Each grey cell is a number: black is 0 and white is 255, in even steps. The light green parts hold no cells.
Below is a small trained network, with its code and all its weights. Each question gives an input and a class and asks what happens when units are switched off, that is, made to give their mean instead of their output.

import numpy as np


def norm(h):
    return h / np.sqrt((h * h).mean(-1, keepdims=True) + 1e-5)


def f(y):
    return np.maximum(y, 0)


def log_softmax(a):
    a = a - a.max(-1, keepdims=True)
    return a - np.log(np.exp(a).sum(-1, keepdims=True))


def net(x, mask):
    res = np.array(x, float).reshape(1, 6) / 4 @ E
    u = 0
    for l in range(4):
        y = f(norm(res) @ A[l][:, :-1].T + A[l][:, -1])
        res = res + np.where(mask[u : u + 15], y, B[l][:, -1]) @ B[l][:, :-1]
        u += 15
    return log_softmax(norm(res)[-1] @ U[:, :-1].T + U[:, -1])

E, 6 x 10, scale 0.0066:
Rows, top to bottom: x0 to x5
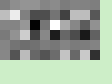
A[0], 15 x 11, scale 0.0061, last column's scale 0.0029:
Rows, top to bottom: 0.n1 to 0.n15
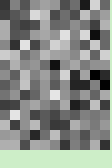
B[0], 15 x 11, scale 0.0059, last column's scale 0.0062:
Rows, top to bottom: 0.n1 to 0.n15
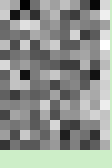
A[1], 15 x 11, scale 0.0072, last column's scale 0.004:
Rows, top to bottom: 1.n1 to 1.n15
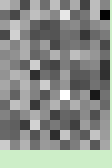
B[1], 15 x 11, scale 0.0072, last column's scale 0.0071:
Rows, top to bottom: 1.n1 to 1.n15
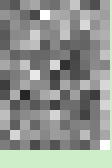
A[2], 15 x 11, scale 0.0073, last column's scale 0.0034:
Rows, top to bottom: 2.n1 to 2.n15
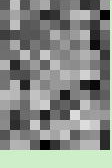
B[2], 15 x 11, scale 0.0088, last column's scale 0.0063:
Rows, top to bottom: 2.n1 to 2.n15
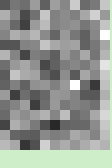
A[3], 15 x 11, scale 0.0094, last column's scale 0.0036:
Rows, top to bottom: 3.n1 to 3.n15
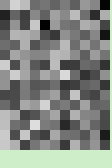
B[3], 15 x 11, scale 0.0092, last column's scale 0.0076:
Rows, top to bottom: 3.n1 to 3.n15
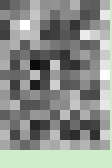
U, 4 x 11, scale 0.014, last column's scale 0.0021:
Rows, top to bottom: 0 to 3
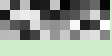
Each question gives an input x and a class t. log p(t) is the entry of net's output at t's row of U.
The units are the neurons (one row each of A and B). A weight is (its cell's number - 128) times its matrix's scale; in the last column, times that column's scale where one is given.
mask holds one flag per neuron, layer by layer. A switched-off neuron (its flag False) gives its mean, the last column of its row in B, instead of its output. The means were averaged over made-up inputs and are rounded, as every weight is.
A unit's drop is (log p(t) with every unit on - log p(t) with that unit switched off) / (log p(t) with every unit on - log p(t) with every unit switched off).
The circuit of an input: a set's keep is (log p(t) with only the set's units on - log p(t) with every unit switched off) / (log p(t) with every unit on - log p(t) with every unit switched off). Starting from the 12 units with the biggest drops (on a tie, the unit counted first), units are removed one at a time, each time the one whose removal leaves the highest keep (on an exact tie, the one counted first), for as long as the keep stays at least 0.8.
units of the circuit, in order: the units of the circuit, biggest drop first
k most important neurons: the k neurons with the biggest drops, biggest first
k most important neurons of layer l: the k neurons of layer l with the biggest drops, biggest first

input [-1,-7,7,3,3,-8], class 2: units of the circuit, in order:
0.n1; 3.n7
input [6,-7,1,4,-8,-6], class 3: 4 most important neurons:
0.n11; 0.n8; 1.n9; 0.n4
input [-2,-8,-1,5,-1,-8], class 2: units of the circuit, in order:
0.n1
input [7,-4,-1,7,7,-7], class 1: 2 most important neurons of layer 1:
1.n9; 1.n10
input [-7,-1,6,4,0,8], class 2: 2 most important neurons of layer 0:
0.n8; 0.n2
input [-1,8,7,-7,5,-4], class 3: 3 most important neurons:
0.n2; 0.n5; 2.n12
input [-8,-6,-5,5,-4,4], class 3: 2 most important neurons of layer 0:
0.n11; 0.n14
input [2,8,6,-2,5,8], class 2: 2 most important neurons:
1.n10; 0.n9
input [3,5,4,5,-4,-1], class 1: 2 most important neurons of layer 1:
1.n8; 1.n4
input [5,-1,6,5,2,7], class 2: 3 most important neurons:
0.n8; 1.n10; 0.n2
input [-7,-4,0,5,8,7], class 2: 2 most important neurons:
0.n8; 1.n10
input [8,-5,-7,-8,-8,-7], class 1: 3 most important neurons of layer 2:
2.n13; 2.n8; 2.n7
